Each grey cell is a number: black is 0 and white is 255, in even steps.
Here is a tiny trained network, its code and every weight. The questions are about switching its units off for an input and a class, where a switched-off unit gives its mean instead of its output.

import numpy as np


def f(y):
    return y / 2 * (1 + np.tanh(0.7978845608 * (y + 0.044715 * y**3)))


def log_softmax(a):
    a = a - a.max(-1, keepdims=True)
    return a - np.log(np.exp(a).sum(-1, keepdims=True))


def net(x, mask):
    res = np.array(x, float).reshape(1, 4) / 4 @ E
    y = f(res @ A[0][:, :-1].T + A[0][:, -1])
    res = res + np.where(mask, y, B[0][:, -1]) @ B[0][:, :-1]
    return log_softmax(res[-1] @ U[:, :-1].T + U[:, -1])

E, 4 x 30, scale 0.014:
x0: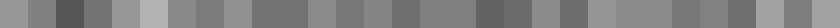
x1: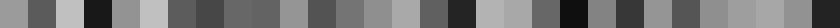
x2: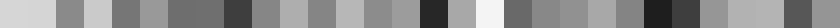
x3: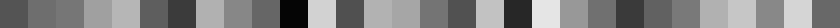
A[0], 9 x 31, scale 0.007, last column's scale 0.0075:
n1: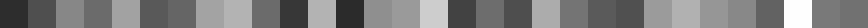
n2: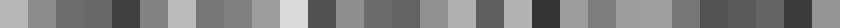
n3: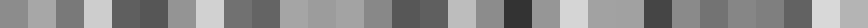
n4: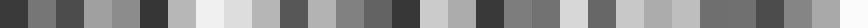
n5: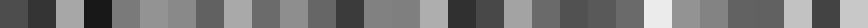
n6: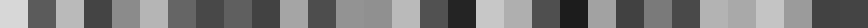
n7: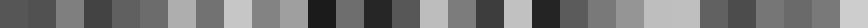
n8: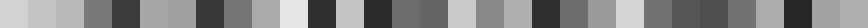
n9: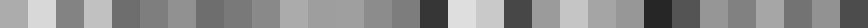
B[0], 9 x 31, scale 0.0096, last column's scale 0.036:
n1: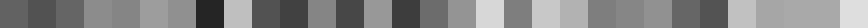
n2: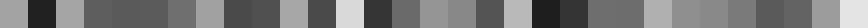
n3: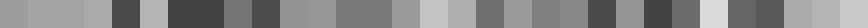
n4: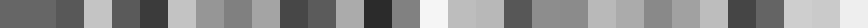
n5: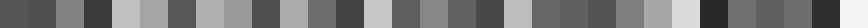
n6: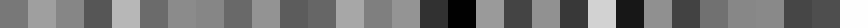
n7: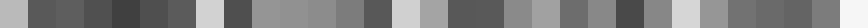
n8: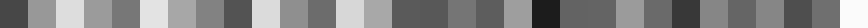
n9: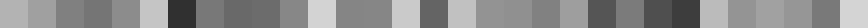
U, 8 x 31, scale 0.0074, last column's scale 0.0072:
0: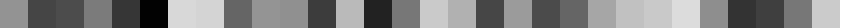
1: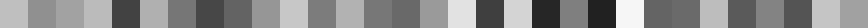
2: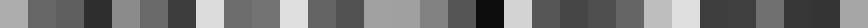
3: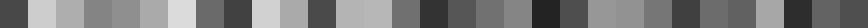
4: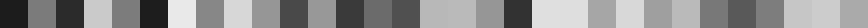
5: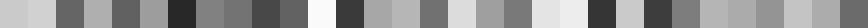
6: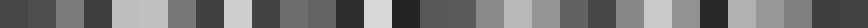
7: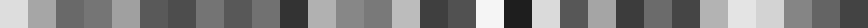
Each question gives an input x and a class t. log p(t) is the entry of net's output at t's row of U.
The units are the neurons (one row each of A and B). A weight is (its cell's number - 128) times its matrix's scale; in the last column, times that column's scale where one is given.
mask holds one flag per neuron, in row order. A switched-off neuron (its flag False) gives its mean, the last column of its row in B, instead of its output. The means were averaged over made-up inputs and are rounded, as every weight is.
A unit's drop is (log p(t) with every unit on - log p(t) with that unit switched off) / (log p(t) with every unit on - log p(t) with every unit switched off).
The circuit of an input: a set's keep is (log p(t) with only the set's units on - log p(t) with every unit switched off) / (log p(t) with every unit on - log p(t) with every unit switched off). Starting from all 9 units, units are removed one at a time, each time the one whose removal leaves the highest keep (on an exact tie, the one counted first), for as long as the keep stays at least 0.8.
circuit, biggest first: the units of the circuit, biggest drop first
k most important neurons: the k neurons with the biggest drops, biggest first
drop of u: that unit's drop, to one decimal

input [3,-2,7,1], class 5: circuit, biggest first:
n9
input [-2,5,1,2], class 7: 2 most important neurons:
n8; n6
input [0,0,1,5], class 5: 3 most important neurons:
n6; n5; n4
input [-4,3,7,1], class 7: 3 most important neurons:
n9; n5; n2
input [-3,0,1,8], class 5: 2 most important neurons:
n6; n5
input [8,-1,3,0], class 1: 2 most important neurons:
n6; n1
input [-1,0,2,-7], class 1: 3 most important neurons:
n6; n8; n2
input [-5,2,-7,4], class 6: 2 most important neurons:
n5; n1
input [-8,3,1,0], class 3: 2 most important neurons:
n7; n1
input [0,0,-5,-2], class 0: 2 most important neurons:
n4; n6
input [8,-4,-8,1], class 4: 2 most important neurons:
n1; n2
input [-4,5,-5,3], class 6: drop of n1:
0.1
